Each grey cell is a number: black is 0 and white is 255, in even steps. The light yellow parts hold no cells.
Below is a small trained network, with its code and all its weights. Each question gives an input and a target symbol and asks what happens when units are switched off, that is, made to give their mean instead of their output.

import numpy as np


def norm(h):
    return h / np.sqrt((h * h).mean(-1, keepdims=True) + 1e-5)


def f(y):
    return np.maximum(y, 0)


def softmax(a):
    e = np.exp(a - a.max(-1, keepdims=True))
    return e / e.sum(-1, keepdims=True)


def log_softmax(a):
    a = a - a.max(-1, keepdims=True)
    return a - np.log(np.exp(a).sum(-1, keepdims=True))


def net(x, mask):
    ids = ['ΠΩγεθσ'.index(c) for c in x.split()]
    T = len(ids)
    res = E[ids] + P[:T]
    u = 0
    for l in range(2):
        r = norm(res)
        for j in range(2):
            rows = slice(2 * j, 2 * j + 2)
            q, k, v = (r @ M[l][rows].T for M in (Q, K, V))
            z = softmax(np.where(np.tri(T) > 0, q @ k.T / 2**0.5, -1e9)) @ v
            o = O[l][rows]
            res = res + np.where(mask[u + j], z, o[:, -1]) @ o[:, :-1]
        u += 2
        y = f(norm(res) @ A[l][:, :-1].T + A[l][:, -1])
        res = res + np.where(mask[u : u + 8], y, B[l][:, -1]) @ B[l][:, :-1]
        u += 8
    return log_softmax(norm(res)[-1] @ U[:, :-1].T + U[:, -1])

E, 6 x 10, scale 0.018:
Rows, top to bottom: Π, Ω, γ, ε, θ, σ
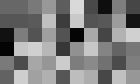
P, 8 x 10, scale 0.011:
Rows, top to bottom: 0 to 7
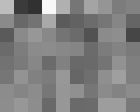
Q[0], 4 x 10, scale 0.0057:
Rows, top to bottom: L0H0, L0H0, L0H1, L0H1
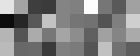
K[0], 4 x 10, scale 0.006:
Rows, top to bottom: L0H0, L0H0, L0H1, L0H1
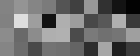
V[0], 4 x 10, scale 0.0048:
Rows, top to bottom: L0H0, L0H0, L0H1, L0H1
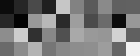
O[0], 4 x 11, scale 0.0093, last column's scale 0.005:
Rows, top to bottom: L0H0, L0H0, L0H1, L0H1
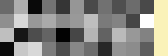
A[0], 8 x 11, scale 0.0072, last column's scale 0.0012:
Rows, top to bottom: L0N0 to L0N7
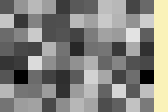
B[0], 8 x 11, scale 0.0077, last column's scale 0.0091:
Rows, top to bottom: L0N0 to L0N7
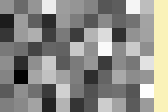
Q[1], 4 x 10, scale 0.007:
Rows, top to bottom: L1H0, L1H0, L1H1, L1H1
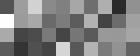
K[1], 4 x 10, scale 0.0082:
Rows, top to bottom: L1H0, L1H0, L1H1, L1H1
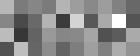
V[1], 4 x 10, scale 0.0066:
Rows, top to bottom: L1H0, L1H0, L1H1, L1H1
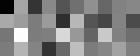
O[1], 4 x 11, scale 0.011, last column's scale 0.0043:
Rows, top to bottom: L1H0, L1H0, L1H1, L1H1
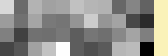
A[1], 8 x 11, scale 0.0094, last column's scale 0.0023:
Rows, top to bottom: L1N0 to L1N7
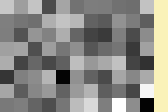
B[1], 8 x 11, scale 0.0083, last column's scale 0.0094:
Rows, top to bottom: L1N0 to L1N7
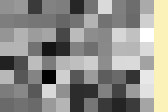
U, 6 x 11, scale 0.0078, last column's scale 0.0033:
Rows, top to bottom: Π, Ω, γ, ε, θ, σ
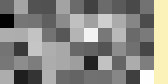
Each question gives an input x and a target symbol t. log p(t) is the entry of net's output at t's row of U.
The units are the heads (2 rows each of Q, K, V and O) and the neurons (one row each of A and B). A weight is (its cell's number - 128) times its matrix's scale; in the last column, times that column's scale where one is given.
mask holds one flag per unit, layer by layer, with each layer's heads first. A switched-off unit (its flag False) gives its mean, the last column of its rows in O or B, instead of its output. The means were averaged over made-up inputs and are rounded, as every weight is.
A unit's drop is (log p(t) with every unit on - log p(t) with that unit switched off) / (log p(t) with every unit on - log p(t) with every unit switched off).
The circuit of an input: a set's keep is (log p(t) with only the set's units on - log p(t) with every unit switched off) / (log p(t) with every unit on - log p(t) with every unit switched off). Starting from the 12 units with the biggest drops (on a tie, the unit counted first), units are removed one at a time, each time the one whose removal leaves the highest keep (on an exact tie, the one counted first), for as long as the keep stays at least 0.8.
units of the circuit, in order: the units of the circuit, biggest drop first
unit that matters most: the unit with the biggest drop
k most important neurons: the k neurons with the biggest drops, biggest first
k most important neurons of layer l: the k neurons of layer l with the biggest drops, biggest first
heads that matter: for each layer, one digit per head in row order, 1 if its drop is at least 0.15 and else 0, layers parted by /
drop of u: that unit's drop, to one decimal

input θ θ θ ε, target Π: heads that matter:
00 / 00
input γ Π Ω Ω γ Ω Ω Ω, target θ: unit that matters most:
L1H0
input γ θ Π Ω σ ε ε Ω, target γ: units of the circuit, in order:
L1N3; L1N4
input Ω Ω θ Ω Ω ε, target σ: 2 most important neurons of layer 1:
L1N2; L1N6
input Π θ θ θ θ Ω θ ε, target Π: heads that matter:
10 / 00
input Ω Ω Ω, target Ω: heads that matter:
01 / 10
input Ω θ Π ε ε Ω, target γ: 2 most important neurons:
L1N3; L0N6
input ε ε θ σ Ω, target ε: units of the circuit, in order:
L0H0; L1N4
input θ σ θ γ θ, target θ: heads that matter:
00 / 00
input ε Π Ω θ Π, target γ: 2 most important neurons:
L1N4; L1N3
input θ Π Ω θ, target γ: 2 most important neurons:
L1N6; L0N6
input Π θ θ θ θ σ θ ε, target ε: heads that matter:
01 / 00
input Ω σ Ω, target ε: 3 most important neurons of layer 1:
L1N4; L1N6; L1N0
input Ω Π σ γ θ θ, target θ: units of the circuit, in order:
L1N5
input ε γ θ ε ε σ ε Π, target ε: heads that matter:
11 / 10
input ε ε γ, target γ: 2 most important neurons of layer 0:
L0N2; L0N3
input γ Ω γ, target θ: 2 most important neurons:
L0N3; L1N1
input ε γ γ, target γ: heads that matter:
01 / 11
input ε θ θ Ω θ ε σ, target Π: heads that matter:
01 / 00
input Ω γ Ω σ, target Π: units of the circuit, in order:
L1N2
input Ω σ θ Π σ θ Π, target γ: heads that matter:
00 / 00
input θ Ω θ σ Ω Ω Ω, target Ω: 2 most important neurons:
L1N4; L0N1
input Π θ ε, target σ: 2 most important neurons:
L0N4; L1N2
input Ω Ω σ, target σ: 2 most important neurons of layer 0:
L0N4; L0N0
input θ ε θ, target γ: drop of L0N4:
0.1
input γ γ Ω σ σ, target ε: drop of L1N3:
0.2
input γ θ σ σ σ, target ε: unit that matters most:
L1N3
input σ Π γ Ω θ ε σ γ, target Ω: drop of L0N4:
0.1
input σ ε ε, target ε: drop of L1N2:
0.1
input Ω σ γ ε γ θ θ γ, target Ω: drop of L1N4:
-0.2
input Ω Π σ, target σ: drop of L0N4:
0.1
